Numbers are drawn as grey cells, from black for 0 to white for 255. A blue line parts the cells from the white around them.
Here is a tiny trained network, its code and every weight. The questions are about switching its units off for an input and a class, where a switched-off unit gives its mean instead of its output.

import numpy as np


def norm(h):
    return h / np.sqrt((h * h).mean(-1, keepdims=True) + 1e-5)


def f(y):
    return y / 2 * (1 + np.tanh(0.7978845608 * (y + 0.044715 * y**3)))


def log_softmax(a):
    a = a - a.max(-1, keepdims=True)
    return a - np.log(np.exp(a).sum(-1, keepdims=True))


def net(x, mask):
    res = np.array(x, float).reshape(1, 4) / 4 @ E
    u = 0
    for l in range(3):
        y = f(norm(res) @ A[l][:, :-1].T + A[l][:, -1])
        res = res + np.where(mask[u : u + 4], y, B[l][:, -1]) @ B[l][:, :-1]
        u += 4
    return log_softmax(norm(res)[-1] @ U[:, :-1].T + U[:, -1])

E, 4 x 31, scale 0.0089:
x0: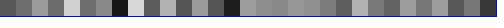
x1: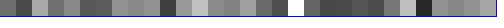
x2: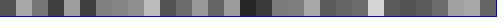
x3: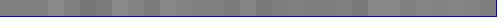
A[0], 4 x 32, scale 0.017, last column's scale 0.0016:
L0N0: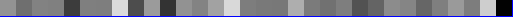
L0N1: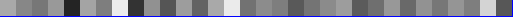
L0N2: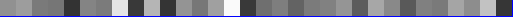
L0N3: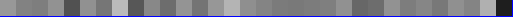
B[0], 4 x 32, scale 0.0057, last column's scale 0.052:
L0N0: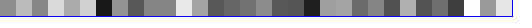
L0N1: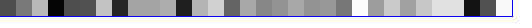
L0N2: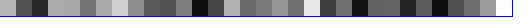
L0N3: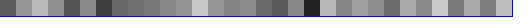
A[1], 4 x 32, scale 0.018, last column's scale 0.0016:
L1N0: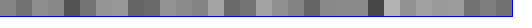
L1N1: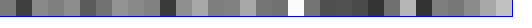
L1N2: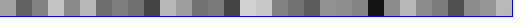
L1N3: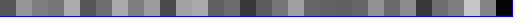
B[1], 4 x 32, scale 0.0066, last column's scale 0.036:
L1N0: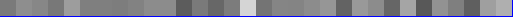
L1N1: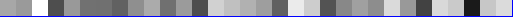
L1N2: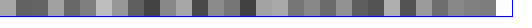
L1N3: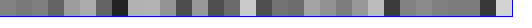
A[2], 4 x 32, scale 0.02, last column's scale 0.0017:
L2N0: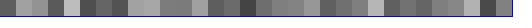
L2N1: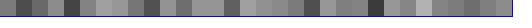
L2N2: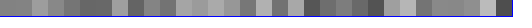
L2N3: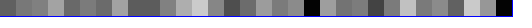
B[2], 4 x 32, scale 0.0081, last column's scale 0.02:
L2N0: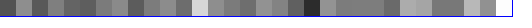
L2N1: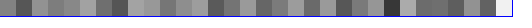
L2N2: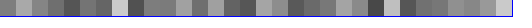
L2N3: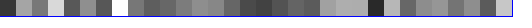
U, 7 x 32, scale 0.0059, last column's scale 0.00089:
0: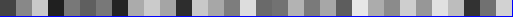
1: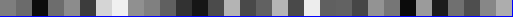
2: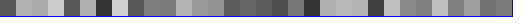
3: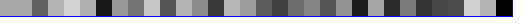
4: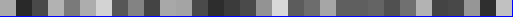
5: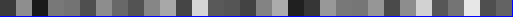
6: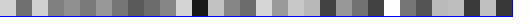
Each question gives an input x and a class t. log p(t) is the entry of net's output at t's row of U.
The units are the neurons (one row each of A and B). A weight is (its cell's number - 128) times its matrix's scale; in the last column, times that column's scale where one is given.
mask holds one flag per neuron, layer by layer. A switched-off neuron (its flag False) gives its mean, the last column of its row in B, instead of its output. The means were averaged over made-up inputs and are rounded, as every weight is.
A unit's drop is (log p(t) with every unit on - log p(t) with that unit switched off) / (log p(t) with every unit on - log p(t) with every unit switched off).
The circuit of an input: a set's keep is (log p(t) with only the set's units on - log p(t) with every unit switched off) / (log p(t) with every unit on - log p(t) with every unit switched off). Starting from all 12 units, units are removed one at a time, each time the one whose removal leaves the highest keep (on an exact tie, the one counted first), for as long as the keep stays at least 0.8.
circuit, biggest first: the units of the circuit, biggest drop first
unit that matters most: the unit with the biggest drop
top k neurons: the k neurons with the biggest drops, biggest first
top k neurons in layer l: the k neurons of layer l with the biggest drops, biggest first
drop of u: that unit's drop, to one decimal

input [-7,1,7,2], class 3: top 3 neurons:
(L0N0 L0N2 L1N2)
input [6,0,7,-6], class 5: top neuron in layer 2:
(L2N0)
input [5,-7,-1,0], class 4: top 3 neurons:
(L0N1 L1N1 L0N2)
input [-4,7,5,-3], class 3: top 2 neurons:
(L0N0 L1N3)
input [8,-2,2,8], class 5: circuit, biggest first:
(L0N2 L0N1 L1N1)
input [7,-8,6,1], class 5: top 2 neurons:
(L0N2 L0N1)
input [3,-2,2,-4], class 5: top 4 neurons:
(L0N2 L1N1 L0N1 L1N2)
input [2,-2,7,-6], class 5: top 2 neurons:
(L0N1 L0N2)
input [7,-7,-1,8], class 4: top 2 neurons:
(L0N1 L1N1)
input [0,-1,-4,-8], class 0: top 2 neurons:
(L0N0 L0N2)
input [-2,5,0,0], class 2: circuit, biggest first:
(L0N0 L2N3)
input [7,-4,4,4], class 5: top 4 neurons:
(L0N1 L0N2 L1N1 L1N2)
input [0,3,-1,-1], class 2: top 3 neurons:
(L0N2 L0N0 L2N3)
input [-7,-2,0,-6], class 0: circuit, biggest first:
(L0N1)
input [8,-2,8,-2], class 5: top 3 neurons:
(L0N1 L2N0 L1N1)
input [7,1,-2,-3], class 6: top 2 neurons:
(L0N1 L0N0)
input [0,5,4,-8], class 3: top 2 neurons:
(L0N1 L1N3)
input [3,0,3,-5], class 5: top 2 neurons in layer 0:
(L0N2 L0N1)
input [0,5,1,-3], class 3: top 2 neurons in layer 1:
(L1N3 L1N1)
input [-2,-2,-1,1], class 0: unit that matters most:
L0N1
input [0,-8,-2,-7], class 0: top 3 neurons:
(L0N2 L0N0 L1N2)
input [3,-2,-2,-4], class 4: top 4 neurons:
(L0N1 L0N2 L1N1 L0N3)
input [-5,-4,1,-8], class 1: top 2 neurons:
(L0N2 L1N1)
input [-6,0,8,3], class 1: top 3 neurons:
(L0N2 L0N1 L2N1)
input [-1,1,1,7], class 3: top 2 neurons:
(L0N2 L0N0)
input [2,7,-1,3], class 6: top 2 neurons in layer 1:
(L1N1 L1N2)
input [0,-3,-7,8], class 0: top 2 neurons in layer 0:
(L0N0 L0N2)
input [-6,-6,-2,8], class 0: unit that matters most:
L0N1
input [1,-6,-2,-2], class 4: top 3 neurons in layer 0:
(L0N1 L0N2 L0N0)
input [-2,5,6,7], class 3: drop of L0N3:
0.0
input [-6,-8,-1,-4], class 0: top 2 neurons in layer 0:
(L0N1 L0N3)
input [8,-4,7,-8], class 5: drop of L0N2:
0.1
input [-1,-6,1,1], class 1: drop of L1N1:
0.2
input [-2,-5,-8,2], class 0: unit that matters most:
L0N0
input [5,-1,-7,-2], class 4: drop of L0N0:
0.2
